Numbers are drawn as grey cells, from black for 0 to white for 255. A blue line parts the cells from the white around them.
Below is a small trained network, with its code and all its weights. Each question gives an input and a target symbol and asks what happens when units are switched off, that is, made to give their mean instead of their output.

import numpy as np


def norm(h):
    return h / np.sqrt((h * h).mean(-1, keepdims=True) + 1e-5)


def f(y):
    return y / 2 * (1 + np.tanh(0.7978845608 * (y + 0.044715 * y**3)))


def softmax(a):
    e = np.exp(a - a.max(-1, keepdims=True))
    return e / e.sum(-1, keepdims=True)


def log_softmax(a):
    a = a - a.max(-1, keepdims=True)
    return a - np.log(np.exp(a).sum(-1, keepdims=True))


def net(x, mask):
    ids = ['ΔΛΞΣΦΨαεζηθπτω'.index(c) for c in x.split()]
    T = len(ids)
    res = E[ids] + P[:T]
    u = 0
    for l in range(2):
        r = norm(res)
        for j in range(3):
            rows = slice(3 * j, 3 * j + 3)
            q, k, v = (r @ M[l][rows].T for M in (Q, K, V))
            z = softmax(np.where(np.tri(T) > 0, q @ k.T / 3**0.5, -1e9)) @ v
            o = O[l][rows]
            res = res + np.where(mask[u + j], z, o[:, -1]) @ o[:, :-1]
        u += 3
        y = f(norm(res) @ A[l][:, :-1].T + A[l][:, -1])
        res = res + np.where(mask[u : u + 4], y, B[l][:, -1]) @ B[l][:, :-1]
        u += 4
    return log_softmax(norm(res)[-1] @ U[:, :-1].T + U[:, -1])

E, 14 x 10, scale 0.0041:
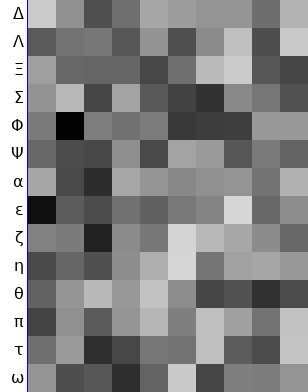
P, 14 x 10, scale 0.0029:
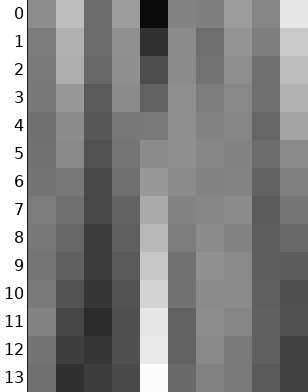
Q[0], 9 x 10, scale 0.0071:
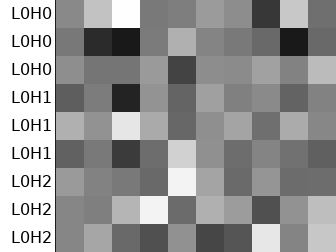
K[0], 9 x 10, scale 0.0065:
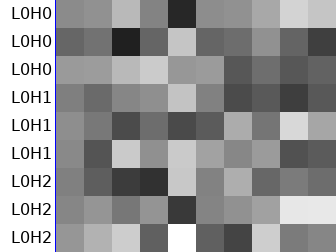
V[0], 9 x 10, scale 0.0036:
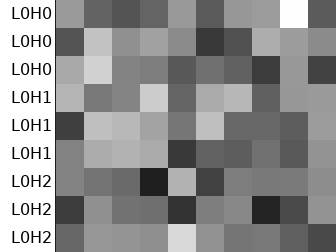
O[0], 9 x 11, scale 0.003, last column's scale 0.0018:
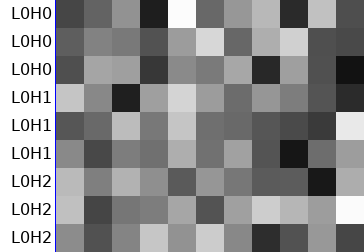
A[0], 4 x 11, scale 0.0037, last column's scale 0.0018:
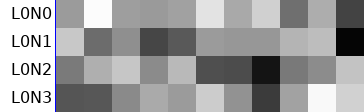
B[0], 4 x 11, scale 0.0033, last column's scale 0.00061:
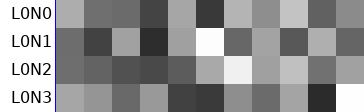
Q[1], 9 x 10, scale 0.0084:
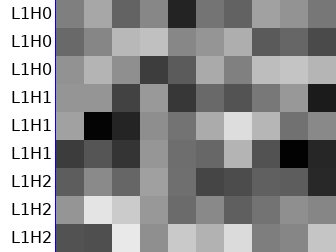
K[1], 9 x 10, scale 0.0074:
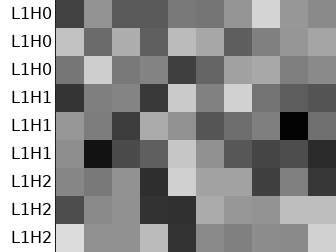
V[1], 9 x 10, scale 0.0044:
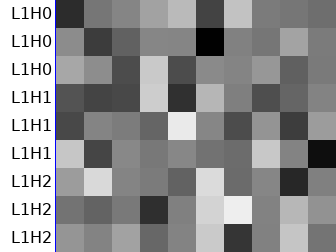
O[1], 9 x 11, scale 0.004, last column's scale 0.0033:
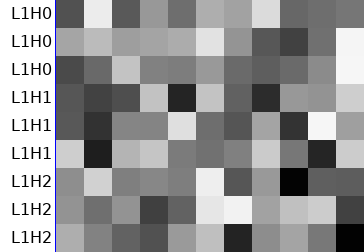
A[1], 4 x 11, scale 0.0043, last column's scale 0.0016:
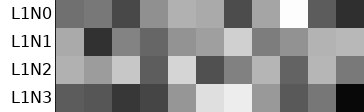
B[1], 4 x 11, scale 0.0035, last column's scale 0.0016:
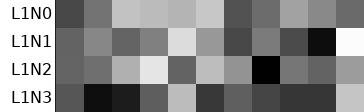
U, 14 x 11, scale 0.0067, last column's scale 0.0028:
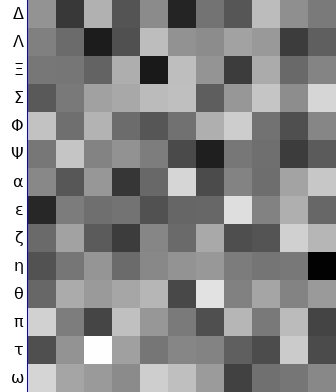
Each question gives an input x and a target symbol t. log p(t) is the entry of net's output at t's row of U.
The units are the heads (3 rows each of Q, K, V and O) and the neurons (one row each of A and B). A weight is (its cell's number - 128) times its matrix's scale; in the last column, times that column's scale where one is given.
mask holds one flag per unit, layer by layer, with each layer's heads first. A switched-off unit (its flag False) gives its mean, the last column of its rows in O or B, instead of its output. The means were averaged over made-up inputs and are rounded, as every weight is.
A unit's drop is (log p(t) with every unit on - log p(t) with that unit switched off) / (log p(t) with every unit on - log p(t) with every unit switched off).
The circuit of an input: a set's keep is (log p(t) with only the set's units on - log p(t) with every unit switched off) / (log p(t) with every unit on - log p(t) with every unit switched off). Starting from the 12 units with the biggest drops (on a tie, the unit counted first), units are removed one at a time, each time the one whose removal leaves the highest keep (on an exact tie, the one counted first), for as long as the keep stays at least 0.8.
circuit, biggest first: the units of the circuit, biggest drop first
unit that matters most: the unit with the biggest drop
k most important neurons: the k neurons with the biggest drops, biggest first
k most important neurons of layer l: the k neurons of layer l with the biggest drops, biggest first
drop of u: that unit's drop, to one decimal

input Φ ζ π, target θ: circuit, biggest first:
(L0N0, L1H1, L0H2)
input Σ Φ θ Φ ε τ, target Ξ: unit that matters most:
L0H0
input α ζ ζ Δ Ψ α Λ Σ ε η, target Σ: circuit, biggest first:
(L0H1, L1N0)
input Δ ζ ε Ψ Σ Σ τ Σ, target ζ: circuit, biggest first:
(L1H1, L1H2)
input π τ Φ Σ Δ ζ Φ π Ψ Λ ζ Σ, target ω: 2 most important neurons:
(L0N0, L0N1)
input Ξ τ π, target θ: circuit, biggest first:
(L0N0, L0H2, L1H1)
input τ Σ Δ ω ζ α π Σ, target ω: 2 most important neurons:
(L0N0, L1N2)
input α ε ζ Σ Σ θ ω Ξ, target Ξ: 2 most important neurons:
(L0N3, L0N2)
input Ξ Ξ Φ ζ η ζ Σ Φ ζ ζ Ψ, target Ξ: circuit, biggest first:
(L0H1, L1H1)
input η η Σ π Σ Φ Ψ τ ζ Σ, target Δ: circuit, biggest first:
(L1H2, L0H1, L0H0)
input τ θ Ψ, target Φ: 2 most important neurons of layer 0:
(L0N2, L0N3)
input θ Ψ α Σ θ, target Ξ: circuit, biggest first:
(L0H0, L1H1)
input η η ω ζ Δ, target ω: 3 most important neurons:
(L0N0, L1N2, L0N2)
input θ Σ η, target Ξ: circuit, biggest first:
(L0H0)
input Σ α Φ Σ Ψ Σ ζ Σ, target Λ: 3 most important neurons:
(L0N0, L0N1, L1N3)
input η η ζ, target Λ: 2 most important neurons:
(L0N0, L1N3)
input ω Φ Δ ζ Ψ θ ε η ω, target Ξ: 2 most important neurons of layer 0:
(L0N3, L0N2)
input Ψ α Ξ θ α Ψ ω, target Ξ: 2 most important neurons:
(L0N2, L0N3)
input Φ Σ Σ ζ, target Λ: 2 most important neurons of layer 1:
(L1N2, L1N1)
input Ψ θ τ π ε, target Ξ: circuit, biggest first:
(L0H0)
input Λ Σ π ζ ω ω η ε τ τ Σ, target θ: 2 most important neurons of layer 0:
(L0N0, L0N2)
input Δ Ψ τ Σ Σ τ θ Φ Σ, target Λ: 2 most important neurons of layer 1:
(L1N3, L1N2)
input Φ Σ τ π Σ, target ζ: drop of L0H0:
0.3
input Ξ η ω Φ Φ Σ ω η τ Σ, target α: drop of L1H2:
1.1
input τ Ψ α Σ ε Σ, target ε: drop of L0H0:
0.4
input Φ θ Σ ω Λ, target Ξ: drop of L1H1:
0.5
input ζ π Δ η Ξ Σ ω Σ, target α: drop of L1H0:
0.0
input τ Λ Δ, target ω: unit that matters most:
L0H2
